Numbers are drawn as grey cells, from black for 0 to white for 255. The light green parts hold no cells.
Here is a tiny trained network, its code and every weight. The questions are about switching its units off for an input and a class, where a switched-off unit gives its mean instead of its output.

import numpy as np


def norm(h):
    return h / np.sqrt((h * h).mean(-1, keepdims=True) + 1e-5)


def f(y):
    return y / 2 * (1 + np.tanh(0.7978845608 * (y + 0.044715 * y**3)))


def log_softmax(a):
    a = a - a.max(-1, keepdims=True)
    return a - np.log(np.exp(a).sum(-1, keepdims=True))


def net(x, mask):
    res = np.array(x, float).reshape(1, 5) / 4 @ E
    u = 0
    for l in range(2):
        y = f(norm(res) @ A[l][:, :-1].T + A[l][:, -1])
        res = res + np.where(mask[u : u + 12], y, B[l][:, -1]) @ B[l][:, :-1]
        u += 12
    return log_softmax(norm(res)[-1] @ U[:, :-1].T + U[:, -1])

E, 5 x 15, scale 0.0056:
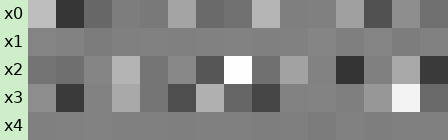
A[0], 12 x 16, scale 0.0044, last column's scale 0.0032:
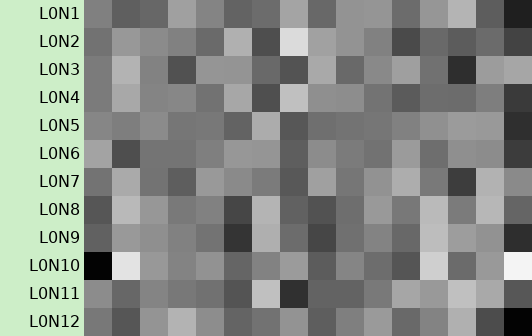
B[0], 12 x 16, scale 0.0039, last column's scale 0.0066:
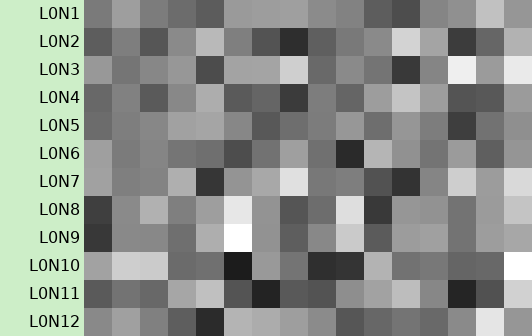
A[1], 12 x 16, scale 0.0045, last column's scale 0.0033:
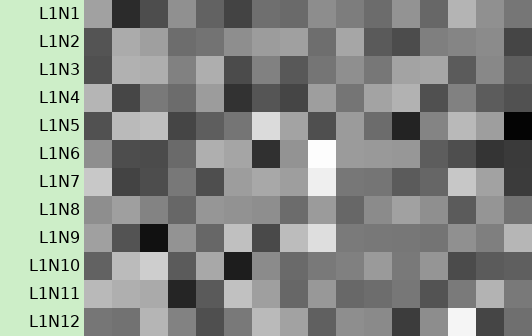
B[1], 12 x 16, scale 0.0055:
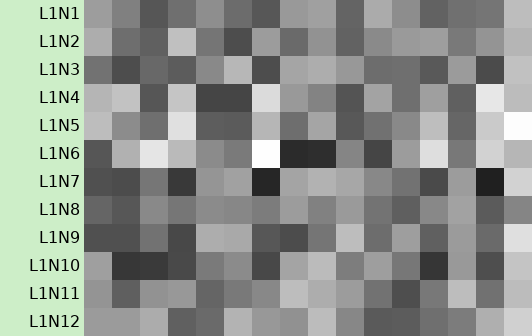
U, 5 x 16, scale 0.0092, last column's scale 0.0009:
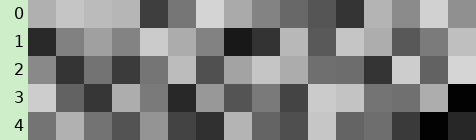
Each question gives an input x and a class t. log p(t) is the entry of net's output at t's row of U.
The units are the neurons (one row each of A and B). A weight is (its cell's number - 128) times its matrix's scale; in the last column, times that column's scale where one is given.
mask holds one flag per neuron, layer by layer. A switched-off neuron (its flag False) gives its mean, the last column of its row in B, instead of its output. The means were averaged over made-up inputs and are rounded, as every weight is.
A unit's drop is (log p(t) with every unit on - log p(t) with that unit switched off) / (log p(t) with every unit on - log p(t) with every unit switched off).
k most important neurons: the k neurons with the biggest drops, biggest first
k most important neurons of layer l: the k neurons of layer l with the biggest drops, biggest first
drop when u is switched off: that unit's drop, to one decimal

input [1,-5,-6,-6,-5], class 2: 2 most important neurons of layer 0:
L0N10, L0N8
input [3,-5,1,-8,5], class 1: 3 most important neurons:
L0N2, L1N6, L0N4
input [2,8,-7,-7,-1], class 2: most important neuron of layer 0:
L0N10
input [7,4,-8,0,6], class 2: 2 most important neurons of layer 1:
L1N7, L1N5
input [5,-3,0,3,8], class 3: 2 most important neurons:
L0N3, L0N7
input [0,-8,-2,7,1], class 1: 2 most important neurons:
L0N9, L1N5
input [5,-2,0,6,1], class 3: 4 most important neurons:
L0N3, L0N7, L0N11, L1N4
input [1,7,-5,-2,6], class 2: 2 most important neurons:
L0N10, L1N7
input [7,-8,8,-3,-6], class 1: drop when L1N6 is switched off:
0.1
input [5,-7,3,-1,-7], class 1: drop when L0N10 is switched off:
0.2
